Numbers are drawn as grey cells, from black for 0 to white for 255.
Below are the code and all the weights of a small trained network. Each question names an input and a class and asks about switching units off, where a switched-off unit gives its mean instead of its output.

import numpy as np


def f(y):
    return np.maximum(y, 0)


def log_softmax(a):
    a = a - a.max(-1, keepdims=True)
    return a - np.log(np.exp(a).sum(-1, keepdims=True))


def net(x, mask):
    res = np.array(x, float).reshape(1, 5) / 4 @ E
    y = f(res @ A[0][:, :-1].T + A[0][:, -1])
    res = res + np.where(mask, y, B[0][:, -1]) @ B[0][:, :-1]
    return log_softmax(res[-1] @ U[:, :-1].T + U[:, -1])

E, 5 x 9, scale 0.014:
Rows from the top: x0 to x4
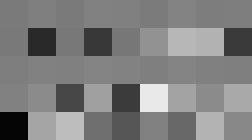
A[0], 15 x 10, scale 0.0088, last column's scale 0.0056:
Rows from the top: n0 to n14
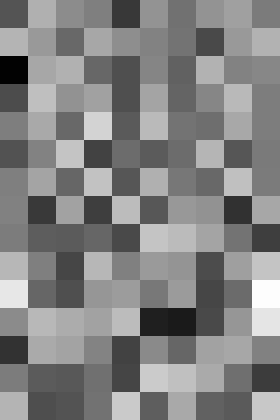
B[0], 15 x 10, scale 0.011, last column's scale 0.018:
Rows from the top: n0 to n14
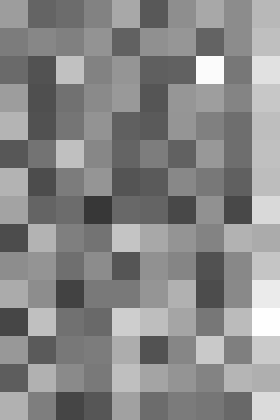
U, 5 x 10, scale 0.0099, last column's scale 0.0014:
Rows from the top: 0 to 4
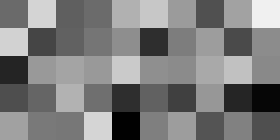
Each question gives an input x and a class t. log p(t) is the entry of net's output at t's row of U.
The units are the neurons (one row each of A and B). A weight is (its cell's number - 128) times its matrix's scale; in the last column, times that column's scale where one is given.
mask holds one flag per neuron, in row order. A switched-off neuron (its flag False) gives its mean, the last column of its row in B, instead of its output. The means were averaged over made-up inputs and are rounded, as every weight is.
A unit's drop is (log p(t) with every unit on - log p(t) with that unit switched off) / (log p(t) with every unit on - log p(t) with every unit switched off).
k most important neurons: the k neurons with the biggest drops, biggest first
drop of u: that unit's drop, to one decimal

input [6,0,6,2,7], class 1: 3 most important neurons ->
[n11; n12; n3]
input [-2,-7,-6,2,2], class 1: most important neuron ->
[n6]
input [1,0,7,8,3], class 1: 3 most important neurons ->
[n11; n6; n4]
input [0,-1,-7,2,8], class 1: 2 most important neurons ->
[n11; n12]
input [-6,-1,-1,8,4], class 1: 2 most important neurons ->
[n11; n6]
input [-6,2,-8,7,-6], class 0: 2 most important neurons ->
[n8; n13]
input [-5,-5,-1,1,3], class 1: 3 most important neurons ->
[n6; n4; n3]
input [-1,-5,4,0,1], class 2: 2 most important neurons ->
[n11; n7]
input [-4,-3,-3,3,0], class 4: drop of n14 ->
0.2
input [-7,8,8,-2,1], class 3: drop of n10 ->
0.1
